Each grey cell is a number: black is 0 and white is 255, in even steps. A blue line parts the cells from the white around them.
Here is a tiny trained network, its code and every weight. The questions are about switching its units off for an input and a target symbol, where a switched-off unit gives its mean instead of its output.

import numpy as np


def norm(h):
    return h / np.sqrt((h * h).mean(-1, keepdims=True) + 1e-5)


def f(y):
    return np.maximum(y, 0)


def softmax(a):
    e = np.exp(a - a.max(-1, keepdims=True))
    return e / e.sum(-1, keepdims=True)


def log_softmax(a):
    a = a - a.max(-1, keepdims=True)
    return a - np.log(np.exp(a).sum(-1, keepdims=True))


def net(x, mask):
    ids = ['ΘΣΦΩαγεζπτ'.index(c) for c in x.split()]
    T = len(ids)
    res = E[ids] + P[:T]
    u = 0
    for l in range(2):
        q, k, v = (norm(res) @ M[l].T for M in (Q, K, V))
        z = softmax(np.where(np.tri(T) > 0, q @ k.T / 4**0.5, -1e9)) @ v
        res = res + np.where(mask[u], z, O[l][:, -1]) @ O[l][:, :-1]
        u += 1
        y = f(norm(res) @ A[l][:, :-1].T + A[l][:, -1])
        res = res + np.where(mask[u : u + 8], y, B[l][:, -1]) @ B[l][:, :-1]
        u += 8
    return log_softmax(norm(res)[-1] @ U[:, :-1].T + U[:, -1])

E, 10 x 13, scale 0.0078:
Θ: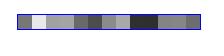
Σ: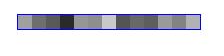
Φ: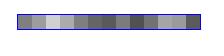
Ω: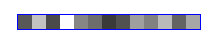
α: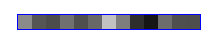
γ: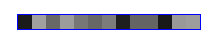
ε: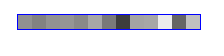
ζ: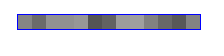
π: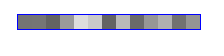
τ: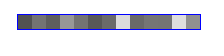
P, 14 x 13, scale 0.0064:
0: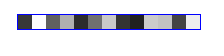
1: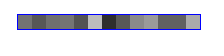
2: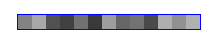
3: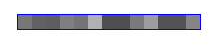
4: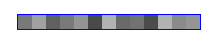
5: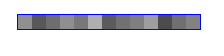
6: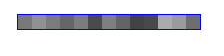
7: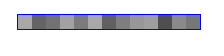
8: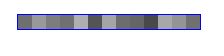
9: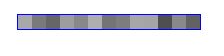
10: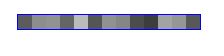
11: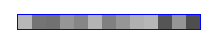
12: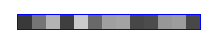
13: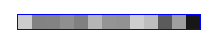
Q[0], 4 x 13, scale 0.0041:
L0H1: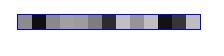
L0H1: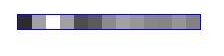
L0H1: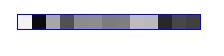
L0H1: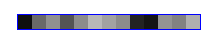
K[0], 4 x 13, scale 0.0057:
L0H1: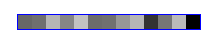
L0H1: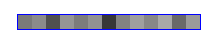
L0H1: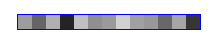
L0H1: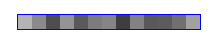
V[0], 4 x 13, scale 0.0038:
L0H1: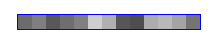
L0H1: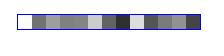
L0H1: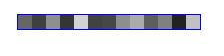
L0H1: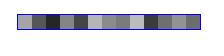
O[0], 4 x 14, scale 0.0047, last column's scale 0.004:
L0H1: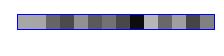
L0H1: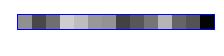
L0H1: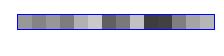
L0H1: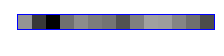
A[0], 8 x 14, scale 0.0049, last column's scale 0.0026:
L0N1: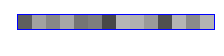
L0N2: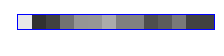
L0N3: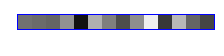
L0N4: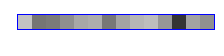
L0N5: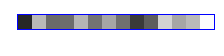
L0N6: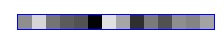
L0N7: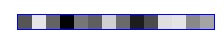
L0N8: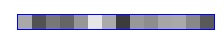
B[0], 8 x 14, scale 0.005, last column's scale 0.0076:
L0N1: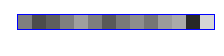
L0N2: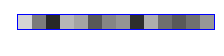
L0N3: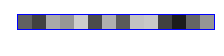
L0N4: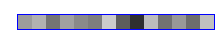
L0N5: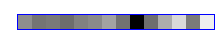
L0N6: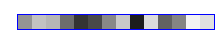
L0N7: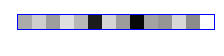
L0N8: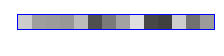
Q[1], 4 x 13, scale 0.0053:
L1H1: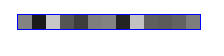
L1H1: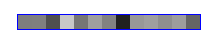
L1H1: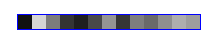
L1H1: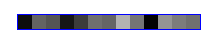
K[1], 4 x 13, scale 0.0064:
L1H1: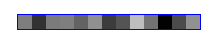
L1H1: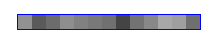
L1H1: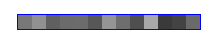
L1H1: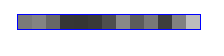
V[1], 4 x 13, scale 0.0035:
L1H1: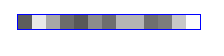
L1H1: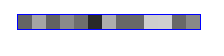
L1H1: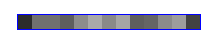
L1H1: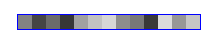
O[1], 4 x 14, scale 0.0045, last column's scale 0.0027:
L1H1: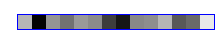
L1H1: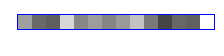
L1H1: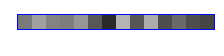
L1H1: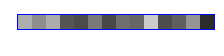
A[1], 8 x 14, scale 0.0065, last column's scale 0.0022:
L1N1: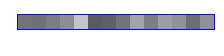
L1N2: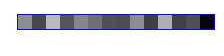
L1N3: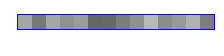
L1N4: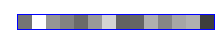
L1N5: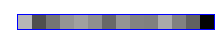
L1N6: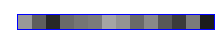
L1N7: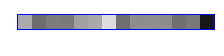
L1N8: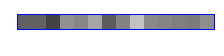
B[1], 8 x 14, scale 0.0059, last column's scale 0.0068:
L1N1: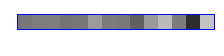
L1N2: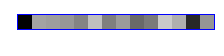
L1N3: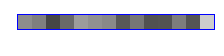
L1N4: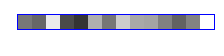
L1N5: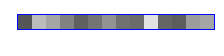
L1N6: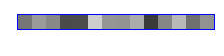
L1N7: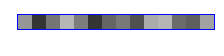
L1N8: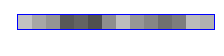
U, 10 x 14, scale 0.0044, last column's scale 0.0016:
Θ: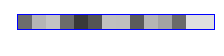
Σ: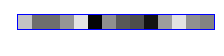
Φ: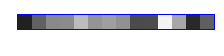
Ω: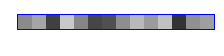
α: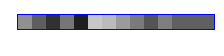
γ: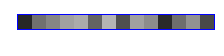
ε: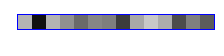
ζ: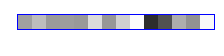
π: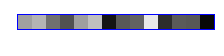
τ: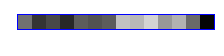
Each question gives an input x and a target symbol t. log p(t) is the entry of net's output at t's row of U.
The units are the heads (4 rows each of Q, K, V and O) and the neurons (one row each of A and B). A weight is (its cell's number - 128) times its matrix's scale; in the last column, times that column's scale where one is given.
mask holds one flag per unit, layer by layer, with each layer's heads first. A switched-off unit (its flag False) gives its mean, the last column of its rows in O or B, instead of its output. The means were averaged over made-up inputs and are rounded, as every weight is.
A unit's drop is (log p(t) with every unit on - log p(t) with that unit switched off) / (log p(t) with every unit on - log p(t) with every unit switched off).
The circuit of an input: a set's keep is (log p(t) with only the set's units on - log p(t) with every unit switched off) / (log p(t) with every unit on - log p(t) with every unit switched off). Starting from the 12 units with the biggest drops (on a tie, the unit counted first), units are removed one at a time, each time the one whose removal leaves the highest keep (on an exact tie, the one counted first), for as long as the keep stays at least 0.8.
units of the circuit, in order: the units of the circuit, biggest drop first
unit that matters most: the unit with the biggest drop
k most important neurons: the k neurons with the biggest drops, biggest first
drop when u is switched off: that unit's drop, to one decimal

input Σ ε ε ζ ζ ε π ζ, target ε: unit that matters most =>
L0N4
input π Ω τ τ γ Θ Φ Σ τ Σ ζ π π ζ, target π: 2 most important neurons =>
L0N7, L0N2
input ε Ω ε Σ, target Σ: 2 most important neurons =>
L0N8, L1N4
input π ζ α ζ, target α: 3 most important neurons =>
L1N6, L0N7, L0N4
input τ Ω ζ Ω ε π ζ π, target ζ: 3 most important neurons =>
L0N5, L0N7, L1N8
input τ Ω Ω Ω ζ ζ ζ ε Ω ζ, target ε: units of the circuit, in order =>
L0H1, L0N7, L1H1
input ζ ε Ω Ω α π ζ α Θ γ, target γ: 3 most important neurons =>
L0N3, L1N4, L0N7
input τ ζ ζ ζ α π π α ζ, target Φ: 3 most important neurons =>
L0N7, L1N2, L1N4
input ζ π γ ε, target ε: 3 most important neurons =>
L1N7, L0N7, L0N8
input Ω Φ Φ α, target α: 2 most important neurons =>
L1N6, L0N7
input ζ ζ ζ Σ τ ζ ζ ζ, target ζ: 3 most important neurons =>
L0N7, L0N5, L0N6
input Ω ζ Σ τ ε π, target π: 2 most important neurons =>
L0N7, L1N5
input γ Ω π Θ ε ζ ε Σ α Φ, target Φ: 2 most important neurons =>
L0N6, L0N7
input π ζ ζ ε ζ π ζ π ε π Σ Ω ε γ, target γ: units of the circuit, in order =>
L0N3
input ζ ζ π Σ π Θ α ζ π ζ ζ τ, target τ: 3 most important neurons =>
L0N7, L0N1, L1N8
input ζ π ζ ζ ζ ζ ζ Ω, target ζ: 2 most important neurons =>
L1N8, L0N5
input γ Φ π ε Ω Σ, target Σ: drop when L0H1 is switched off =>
0.2
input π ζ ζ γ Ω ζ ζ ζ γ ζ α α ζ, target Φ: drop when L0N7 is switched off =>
0.1
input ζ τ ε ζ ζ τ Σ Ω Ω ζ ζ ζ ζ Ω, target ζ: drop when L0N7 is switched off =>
0.3
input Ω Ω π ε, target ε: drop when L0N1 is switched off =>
0.1
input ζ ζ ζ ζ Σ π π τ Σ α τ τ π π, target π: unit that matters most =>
L1H1
